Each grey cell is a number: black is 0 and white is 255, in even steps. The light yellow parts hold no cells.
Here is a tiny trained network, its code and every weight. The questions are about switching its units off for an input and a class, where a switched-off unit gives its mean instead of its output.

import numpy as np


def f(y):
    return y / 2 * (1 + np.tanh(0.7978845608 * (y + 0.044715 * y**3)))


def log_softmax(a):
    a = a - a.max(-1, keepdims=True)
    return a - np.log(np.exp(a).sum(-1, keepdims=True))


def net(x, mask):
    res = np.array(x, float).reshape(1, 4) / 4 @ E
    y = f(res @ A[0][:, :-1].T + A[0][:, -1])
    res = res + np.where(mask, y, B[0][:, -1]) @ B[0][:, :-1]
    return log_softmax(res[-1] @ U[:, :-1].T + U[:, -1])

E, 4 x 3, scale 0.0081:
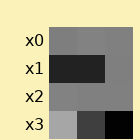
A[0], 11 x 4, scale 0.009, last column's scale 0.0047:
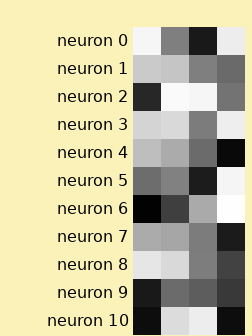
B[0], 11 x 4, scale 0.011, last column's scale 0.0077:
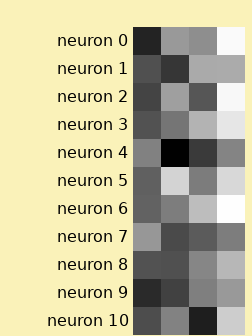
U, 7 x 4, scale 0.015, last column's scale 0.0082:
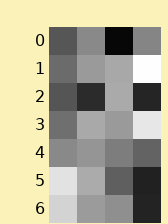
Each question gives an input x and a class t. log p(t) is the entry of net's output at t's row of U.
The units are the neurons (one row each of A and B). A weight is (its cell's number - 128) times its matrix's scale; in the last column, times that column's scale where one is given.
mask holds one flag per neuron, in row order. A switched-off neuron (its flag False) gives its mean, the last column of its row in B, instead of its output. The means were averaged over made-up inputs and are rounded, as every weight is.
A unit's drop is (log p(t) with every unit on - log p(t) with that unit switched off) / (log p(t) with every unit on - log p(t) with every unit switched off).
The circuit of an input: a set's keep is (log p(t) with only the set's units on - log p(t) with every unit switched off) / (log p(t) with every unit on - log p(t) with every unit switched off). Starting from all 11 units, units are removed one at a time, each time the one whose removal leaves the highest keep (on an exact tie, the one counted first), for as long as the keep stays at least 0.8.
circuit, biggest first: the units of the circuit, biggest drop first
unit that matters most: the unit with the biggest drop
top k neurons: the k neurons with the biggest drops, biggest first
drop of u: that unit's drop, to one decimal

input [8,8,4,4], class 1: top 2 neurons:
(neuron 5; neuron 1)
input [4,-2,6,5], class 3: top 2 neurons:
(neuron 10; neuron 2)
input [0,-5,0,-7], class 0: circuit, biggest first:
(neuron 10; neuron 2)
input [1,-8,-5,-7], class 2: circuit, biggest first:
(neuron 1; neuron 8)
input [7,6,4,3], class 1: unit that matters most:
neuron 5
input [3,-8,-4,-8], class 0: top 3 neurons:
(neuron 10; neuron 2; neuron 6)
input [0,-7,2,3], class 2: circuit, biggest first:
(neuron 1; neuron 8; neuron 3)
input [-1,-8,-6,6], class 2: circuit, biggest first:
(neuron 1; neuron 3; neuron 8)
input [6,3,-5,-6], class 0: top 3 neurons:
(neuron 10; neuron 2; neuron 3)
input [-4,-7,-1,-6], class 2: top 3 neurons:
(neuron 1; neuron 3; neuron 8)
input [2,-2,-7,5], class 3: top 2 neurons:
(neuron 10; neuron 2)
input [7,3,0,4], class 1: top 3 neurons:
(neuron 10; neuron 2; neuron 4)
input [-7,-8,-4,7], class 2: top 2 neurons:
(neuron 1; neuron 3)
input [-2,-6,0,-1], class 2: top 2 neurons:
(neuron 1; neuron 8)
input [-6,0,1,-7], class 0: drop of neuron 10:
0.6
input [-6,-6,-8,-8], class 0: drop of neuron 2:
0.3
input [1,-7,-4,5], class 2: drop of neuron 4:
0.2
